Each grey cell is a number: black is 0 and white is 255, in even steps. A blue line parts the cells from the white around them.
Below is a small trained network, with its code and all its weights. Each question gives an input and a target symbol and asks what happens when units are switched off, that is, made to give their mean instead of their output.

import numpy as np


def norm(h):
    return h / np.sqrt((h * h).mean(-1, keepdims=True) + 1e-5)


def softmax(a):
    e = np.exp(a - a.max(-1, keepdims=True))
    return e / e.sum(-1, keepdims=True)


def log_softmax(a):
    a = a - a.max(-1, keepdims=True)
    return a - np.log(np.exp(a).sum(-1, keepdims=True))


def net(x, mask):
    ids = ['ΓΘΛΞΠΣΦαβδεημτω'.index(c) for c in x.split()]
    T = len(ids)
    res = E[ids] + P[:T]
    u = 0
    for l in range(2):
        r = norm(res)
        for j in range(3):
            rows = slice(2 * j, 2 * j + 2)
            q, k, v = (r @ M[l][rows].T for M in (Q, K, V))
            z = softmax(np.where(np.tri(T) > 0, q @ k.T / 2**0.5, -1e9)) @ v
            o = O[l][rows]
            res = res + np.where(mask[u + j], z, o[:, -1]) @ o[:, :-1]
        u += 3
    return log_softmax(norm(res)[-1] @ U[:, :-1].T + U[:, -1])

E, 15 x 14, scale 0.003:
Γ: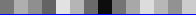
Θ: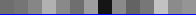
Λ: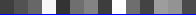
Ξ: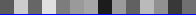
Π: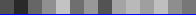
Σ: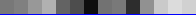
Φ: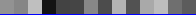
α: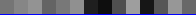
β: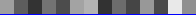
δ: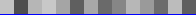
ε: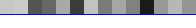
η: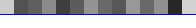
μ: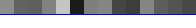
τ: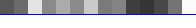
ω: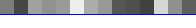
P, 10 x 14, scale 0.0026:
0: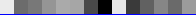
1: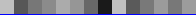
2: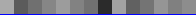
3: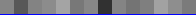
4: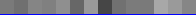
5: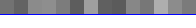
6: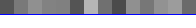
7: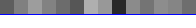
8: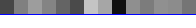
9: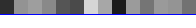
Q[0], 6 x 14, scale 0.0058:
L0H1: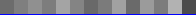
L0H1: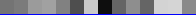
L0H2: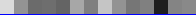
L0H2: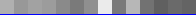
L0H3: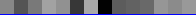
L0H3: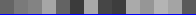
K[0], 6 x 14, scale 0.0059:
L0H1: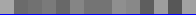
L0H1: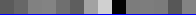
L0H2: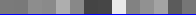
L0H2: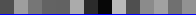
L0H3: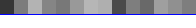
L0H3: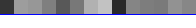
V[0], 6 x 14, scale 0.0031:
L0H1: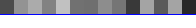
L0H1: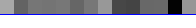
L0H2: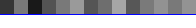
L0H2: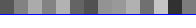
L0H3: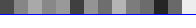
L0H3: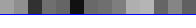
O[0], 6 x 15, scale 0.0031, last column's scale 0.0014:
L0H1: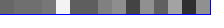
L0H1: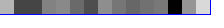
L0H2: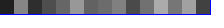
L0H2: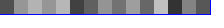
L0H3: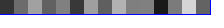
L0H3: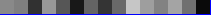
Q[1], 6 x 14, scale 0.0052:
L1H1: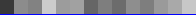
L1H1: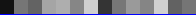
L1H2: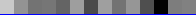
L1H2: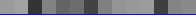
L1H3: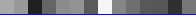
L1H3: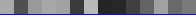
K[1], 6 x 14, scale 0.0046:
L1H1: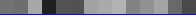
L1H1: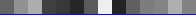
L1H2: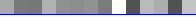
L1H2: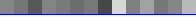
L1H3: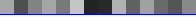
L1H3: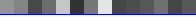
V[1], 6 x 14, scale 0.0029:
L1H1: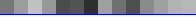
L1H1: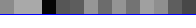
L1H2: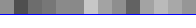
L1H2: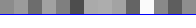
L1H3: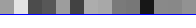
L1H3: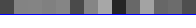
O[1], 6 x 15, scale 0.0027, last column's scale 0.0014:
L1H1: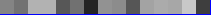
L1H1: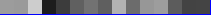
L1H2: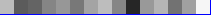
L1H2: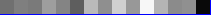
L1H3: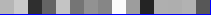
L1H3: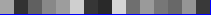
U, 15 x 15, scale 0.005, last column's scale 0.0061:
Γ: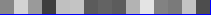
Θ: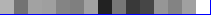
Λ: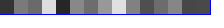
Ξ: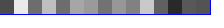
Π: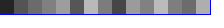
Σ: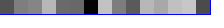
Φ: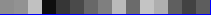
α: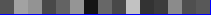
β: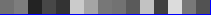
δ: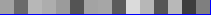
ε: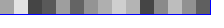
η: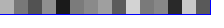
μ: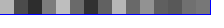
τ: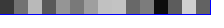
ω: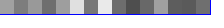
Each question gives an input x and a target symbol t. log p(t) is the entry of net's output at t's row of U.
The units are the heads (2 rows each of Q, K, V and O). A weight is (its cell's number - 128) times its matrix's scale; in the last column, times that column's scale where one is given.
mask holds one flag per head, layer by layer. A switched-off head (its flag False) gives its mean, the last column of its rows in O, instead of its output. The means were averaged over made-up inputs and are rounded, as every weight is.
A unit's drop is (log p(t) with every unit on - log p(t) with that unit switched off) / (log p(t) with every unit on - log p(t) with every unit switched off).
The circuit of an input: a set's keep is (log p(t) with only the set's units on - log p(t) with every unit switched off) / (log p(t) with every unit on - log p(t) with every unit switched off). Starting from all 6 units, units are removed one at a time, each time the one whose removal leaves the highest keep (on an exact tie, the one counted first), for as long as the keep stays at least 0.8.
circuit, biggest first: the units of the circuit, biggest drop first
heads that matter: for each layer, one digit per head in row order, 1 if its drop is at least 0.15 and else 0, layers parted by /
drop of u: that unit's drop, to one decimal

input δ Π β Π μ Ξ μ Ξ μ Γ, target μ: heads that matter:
100 / 001
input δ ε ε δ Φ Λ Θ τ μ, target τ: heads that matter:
001 / 000
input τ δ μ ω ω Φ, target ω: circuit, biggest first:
(L0H3)
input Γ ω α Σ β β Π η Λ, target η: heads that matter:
100 / 000
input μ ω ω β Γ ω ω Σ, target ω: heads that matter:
001 / 000
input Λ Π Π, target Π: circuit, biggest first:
(L1H3, L0H2)
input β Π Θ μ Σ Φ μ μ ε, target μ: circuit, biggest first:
(L0H1, L1H3)
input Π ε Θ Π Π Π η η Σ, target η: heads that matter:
100 / 000
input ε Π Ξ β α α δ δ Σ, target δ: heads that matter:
010 / 000
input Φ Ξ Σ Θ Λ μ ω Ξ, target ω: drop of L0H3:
0.9
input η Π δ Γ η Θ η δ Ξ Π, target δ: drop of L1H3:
0.0
